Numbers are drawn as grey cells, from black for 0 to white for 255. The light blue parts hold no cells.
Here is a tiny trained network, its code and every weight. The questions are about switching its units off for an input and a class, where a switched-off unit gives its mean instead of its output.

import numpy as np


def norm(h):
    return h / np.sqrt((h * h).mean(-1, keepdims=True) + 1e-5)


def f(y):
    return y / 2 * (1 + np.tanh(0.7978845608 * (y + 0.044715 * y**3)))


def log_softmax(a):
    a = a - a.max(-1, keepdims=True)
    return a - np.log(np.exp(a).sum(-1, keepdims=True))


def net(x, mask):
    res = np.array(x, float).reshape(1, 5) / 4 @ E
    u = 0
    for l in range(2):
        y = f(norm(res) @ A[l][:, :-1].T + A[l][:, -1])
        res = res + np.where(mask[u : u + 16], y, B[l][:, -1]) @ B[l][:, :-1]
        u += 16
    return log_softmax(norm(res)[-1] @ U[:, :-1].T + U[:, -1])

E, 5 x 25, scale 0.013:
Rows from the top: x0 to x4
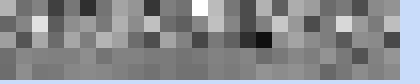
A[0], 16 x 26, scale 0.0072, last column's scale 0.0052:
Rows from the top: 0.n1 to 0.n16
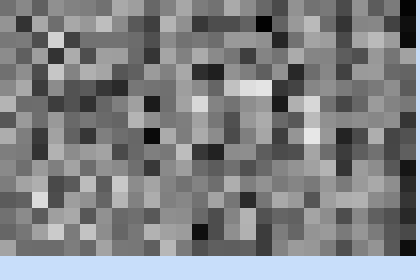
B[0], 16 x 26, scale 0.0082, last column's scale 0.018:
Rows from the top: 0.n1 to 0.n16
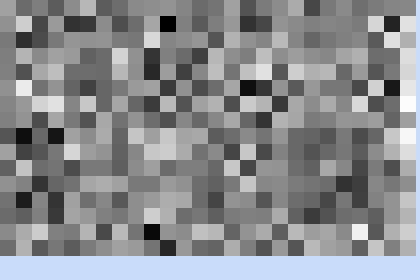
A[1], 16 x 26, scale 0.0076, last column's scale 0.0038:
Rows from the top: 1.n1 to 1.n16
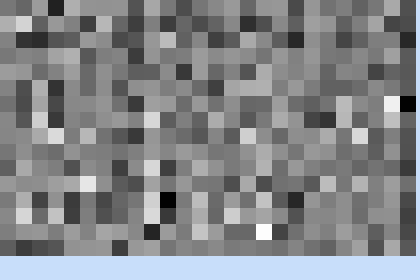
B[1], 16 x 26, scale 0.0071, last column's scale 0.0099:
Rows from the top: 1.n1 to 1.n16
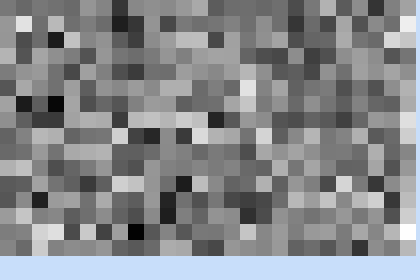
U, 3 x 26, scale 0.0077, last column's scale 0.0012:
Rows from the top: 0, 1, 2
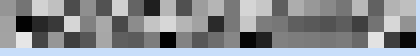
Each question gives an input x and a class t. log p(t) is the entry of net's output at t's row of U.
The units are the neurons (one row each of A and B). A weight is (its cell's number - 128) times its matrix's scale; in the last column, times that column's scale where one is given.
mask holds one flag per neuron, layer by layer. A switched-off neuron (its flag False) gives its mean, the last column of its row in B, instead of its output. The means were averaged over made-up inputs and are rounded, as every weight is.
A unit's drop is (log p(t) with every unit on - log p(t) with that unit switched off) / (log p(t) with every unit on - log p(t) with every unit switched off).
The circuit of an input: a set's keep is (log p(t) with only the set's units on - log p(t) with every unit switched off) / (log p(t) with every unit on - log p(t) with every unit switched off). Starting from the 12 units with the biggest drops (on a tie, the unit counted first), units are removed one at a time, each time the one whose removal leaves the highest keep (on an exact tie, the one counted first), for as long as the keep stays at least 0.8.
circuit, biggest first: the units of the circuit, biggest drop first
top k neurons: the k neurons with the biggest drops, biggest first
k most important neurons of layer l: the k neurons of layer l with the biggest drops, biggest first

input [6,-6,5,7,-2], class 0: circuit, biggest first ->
[0.n7]
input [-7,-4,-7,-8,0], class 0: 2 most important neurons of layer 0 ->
[0.n5 0.n15]
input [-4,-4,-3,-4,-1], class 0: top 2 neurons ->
[0.n5 0.n15]
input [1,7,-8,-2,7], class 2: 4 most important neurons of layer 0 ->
[0.n9 0.n10 0.n14 0.n3]
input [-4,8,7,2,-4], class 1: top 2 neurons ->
[0.n13 0.n6]
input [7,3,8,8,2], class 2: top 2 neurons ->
[0.n2 0.n5]
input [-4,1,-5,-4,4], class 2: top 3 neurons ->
[0.n6 0.n7 0.n4]
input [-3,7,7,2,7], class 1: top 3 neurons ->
[0.n13 0.n6 1.n8]
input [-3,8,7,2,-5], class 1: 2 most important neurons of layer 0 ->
[0.n13 0.n6]
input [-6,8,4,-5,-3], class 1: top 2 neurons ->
[0.n13 0.n7]
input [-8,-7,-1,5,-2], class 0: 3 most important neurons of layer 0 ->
[0.n15 0.n5 0.n9]
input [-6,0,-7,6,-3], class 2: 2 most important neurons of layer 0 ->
[0.n6 0.n7]
